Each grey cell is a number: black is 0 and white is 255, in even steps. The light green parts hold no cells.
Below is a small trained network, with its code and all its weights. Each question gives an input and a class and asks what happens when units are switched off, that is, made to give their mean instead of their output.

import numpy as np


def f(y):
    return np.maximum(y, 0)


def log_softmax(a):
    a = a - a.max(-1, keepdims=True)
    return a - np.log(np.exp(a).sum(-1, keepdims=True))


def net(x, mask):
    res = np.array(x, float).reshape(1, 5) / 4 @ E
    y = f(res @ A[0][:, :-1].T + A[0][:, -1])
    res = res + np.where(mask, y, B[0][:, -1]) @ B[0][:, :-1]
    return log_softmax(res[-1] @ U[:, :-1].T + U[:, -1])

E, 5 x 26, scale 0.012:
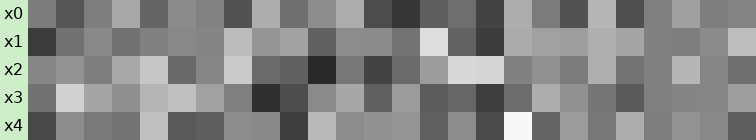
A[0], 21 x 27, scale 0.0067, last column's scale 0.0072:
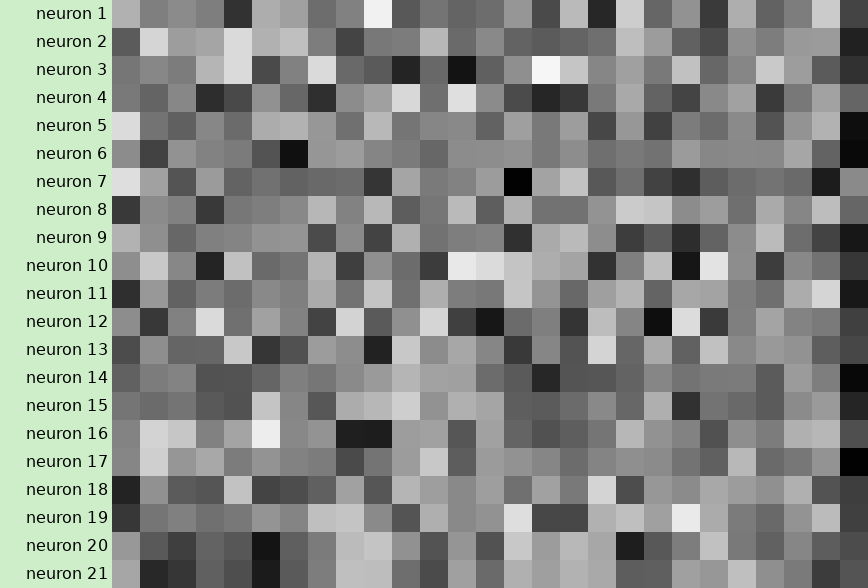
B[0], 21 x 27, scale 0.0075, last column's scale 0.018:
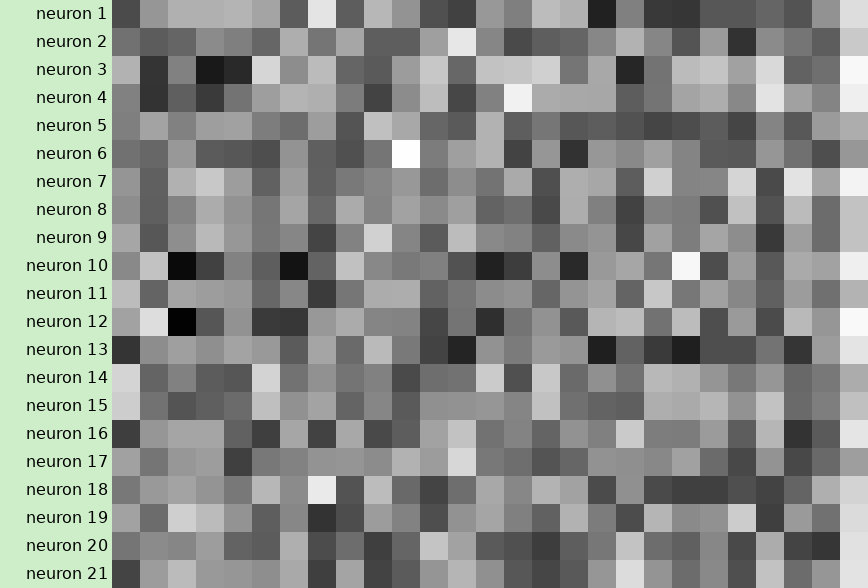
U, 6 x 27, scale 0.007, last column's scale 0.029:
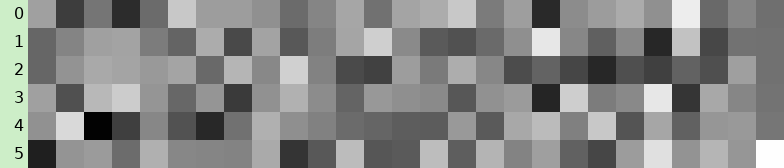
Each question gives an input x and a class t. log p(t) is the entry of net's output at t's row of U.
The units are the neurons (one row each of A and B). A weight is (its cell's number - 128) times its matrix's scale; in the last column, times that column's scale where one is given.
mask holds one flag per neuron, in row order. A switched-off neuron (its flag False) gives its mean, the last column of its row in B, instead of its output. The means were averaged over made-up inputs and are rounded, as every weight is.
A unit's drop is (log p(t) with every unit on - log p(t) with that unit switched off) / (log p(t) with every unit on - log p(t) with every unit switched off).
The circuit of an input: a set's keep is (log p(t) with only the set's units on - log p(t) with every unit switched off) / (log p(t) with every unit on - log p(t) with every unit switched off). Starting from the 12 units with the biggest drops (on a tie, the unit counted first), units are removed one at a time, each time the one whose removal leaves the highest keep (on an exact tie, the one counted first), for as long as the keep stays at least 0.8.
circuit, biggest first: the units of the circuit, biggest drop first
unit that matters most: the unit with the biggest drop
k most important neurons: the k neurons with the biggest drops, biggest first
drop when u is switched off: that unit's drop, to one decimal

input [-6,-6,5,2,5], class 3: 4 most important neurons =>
[neuron 7; neuron 12; neuron 9; neuron 4]
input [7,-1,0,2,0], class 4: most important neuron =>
[neuron 12]
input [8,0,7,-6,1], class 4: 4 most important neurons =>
[neuron 12; neuron 4; neuron 15; neuron 14]
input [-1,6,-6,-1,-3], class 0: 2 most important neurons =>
[neuron 4; neuron 7]
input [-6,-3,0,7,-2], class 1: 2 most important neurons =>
[neuron 16; neuron 12]
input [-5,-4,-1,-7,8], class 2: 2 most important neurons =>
[neuron 13; neuron 18]
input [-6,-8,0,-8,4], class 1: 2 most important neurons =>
[neuron 20; neuron 21]
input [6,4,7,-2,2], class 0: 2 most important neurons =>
[neuron 3; neuron 10]
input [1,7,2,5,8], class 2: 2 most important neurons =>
[neuron 13; neuron 18]
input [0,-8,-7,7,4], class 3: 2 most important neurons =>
[neuron 7; neuron 9]
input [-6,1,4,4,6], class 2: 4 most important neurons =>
[neuron 13; neuron 12; neuron 18; neuron 4]
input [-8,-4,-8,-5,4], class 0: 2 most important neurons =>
[neuron 4; neuron 12]
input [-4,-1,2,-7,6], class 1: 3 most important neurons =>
[neuron 20; neuron 21; neuron 1]
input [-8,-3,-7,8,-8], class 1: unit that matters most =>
neuron 16
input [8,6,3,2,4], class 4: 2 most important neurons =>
[neuron 12; neuron 7]
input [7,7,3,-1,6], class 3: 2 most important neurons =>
[neuron 19; neuron 10]
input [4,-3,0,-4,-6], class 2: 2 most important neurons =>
[neuron 1; neuron 10]
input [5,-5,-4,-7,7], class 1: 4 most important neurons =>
[neuron 20; neuron 21; neuron 1; neuron 5]
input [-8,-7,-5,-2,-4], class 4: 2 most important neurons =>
[neuron 10; neuron 19]
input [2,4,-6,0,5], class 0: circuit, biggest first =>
[neuron 4]
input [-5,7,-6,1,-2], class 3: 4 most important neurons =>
[neuron 19; neuron 3; neuron 8; neuron 11]
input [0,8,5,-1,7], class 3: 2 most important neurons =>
[neuron 19; neuron 8]
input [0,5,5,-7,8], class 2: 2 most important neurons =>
[neuron 18; neuron 13]
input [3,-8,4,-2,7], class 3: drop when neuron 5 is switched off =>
0.1
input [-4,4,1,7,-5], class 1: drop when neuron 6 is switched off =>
0.0
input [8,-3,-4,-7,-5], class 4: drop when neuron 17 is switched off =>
0.1
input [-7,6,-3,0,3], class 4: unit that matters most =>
neuron 10
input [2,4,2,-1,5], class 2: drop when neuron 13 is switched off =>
0.2
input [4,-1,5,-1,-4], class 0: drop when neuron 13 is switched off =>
0.2
